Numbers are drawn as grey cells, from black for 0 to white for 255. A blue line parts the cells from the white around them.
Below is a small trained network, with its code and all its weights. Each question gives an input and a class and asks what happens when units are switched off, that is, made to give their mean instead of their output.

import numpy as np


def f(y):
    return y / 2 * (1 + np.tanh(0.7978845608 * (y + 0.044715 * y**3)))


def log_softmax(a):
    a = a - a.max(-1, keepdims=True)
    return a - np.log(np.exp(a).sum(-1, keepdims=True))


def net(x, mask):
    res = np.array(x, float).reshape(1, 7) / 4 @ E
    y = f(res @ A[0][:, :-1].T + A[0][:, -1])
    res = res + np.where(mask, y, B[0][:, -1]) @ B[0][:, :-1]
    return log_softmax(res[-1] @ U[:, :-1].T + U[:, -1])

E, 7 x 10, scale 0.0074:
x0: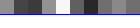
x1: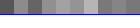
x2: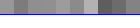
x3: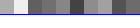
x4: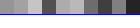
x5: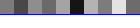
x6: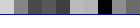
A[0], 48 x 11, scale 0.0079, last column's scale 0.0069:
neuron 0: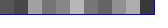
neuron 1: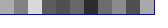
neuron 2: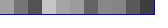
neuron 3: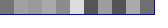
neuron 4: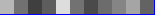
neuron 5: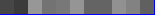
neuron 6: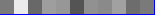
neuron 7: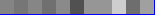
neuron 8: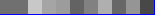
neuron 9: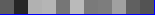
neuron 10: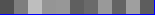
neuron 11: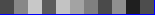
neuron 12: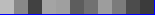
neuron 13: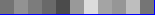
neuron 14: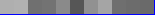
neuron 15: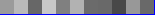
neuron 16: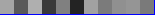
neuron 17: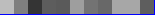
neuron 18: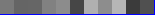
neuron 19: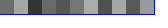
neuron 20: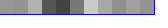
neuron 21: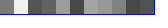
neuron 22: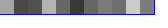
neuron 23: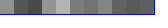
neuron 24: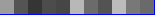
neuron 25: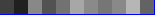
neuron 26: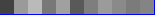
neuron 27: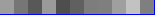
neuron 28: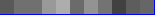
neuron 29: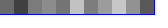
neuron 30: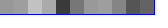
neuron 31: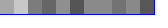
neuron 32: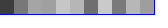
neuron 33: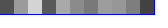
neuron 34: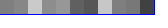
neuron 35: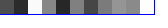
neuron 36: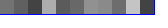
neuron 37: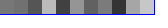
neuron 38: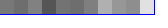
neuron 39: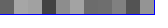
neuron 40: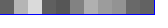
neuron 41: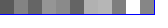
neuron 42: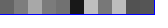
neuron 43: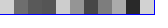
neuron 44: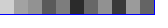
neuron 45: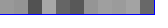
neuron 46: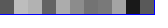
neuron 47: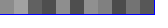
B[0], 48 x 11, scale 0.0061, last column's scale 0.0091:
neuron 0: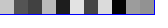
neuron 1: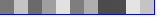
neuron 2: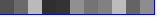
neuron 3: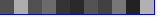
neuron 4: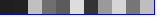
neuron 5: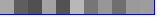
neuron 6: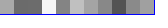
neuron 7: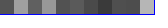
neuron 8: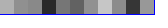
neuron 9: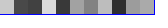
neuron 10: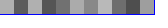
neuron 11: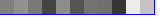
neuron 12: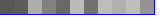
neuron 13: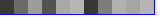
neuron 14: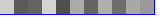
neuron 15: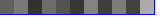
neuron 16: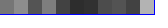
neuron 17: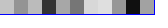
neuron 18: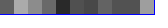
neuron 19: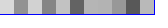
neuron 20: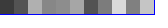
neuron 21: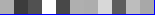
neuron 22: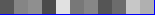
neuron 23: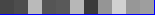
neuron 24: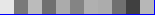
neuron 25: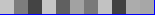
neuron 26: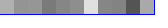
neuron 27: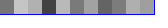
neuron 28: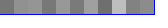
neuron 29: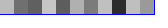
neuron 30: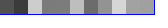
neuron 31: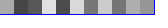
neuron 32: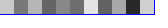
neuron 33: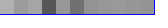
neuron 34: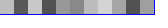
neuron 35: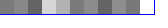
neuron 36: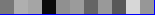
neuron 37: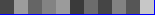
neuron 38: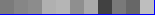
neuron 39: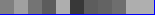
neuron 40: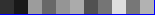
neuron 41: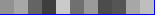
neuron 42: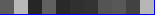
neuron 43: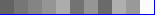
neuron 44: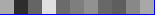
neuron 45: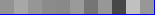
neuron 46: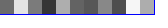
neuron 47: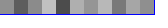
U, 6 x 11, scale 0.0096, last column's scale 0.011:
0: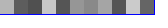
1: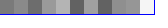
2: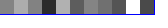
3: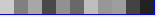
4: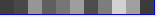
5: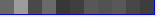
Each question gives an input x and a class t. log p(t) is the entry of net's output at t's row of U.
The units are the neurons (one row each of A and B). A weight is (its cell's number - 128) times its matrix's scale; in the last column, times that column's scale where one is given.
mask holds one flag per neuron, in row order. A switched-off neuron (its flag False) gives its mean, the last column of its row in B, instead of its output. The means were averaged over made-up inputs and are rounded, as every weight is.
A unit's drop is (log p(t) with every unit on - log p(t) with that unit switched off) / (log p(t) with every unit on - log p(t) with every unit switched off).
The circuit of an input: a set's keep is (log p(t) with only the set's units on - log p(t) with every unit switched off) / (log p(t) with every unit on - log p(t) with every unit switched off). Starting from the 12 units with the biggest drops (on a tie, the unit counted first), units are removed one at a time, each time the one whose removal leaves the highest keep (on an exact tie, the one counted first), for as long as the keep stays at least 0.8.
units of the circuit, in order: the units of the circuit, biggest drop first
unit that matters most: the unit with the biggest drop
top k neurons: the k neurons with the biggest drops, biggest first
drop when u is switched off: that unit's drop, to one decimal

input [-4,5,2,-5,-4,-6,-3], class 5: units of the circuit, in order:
(neuron 3; neuron 37)
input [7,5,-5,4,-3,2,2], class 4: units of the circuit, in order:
(neuron 4; neuron 23)
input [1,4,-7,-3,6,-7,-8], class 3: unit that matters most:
neuron 32
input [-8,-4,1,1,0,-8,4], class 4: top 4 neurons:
(neuron 30; neuron 20; neuron 13; neuron 40)
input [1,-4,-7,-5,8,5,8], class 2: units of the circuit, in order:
(neuron 11; neuron 1)
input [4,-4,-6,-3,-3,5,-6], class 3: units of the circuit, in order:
(neuron 34; neuron 32)
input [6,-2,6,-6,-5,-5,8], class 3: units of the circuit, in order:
(neuron 17; neuron 24)
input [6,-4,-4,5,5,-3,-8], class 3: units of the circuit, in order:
(neuron 34; neuron 32)
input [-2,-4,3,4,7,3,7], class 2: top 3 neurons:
(neuron 1; neuron 46; neuron 11)
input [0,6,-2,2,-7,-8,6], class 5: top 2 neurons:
(neuron 15; neuron 37)
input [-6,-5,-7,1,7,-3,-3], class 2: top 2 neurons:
(neuron 1; neuron 46)
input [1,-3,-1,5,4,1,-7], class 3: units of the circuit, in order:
(neuron 34; neuron 26)
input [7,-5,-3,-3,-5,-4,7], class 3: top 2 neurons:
(neuron 17; neuron 24)
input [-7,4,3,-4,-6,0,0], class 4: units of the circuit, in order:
(neuron 13)
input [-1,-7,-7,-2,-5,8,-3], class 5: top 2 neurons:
(neuron 42; neuron 16)
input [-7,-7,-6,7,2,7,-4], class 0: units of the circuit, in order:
(neuron 21; neuron 31)
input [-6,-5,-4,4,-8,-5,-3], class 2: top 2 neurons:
(neuron 41; neuron 36)
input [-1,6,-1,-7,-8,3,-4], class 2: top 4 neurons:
(neuron 41; neuron 36; neuron 22; neuron 27)
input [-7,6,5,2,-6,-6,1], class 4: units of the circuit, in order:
(neuron 13; neuron 20)
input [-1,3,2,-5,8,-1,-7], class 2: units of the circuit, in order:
(neuron 11)
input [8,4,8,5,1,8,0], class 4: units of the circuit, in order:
(neuron 4; neuron 23)
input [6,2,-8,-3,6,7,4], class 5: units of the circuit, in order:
(neuron 18; neuron 7)
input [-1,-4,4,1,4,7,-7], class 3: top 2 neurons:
(neuron 34; neuron 26)
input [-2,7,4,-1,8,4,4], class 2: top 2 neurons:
(neuron 11; neuron 46)
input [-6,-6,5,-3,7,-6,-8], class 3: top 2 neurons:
(neuron 32; neuron 34)
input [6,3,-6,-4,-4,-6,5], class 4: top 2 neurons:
(neuron 4; neuron 23)
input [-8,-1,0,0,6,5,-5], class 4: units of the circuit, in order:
(neuron 40)
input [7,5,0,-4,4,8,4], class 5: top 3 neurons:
(neuron 18; neuron 7; neuron 42)
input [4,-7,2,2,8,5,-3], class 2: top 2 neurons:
(neuron 46; neuron 11)
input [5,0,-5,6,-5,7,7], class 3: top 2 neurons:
(neuron 17; neuron 19)
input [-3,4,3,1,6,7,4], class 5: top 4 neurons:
(neuron 42; neuron 16; neuron 18; neuron 7)
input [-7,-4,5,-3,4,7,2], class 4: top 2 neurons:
(neuron 40; neuron 20)
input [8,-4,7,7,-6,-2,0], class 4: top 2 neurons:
(neuron 4; neuron 23)
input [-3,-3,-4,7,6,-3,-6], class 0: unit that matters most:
neuron 21
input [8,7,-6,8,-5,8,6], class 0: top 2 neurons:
(neuron 21; neuron 6)
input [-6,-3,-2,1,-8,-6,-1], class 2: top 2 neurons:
(neuron 41; neuron 36)
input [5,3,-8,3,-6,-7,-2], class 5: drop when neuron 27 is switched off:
-0.1
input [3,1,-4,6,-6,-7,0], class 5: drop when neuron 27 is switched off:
-0.1
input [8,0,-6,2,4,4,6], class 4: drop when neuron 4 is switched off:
0.7
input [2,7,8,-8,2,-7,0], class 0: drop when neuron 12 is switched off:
0.0
